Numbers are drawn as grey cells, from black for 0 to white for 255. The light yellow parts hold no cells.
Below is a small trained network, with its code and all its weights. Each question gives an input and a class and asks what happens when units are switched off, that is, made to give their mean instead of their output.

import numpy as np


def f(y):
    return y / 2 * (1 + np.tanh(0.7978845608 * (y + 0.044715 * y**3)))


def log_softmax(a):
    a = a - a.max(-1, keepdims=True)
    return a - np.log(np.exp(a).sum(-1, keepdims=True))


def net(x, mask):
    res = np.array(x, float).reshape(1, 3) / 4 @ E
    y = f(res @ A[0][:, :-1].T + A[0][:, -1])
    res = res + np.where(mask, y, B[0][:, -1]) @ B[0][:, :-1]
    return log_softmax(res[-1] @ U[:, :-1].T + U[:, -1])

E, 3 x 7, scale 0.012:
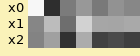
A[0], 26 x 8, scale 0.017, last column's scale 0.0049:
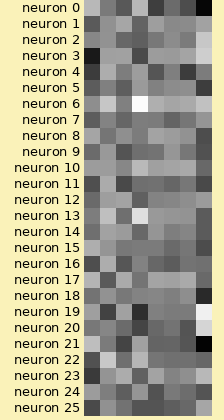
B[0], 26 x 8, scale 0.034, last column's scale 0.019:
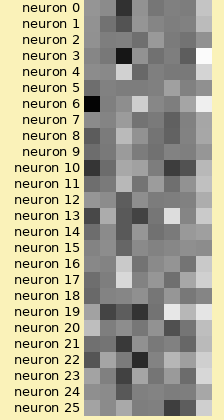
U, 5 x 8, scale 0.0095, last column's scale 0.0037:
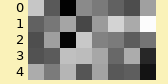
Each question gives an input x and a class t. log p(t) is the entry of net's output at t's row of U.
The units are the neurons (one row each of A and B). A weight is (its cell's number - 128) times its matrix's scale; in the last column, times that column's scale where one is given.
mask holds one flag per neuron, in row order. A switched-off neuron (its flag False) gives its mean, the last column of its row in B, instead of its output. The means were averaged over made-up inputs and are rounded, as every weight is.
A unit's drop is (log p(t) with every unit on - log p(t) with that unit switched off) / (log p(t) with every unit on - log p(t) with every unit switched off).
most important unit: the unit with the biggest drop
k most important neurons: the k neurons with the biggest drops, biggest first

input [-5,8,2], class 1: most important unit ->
neuron 13
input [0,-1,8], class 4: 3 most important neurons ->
(neuron 3; neuron 4; neuron 16)
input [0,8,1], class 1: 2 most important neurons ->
(neuron 13; neuron 3)
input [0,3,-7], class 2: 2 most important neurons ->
(neuron 3; neuron 4)
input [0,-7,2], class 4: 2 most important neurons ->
(neuron 3; neuron 23)
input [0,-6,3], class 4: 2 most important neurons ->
(neuron 3; neuron 23)
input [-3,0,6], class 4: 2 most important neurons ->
(neuron 19; neuron 25)
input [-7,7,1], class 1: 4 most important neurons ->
(neuron 22; neuron 4; neuron 16; neuron 13)
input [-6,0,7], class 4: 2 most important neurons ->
(neuron 25; neuron 19)
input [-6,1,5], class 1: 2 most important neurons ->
(neuron 22; neuron 13)
